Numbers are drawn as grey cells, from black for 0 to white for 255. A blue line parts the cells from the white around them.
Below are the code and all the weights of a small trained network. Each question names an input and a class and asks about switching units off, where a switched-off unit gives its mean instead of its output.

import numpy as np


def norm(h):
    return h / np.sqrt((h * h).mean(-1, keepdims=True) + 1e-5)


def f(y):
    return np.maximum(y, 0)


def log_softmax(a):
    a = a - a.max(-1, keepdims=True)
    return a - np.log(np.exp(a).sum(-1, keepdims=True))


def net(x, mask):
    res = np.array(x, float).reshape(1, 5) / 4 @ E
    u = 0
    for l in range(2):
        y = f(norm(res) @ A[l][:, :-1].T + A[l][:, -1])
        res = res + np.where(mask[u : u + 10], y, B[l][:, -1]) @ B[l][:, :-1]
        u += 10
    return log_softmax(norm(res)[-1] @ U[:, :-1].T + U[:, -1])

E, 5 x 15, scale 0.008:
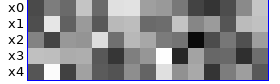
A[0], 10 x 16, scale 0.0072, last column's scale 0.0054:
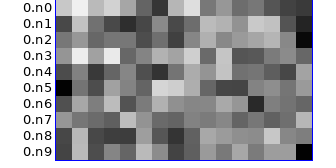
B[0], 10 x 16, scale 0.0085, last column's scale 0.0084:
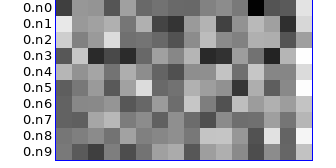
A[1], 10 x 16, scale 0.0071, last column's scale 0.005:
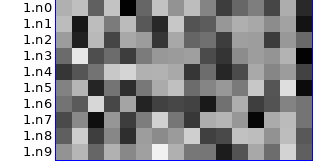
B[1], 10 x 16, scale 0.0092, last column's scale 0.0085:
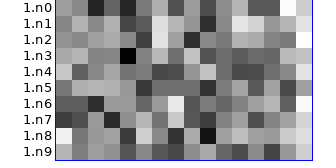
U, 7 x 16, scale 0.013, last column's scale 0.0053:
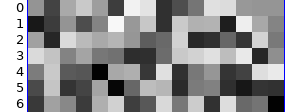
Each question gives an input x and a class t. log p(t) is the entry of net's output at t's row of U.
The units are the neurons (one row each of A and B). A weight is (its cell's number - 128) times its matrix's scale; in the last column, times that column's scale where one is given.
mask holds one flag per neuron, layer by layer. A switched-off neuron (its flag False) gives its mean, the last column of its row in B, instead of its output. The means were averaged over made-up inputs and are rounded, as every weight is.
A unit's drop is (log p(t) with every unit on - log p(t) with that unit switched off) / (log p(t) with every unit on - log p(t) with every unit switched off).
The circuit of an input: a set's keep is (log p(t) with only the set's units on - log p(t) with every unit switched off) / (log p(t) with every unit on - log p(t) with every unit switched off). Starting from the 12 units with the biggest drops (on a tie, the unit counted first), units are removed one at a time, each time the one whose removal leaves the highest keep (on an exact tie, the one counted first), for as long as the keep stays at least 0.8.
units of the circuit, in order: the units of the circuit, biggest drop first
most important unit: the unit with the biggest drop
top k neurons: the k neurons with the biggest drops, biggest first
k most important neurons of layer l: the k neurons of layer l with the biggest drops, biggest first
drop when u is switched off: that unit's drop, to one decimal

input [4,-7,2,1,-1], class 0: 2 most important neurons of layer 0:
0.n3; 0.n7
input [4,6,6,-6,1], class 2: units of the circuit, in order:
1.n4
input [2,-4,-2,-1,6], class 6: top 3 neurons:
0.n4; 0.n5; 0.n0
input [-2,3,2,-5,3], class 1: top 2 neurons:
0.n9; 0.n8
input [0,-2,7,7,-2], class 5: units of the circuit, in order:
0.n0; 1.n8
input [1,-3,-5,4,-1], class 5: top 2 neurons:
0.n0; 1.n6
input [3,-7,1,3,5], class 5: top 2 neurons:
0.n0; 0.n6
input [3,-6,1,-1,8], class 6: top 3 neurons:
0.n5; 0.n4; 0.n0
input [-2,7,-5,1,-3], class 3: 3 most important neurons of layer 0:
0.n1; 0.n2; 0.n0
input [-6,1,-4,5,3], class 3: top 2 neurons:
0.n1; 0.n4
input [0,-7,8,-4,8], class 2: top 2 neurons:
1.n4; 0.n8
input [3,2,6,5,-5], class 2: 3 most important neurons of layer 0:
0.n3; 0.n6; 0.n5
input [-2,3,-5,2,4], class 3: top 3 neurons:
0.n1; 0.n8; 0.n4
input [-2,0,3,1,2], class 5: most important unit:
0.n0
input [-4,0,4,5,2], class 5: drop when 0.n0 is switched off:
1.2
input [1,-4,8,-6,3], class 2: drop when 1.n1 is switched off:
0.0
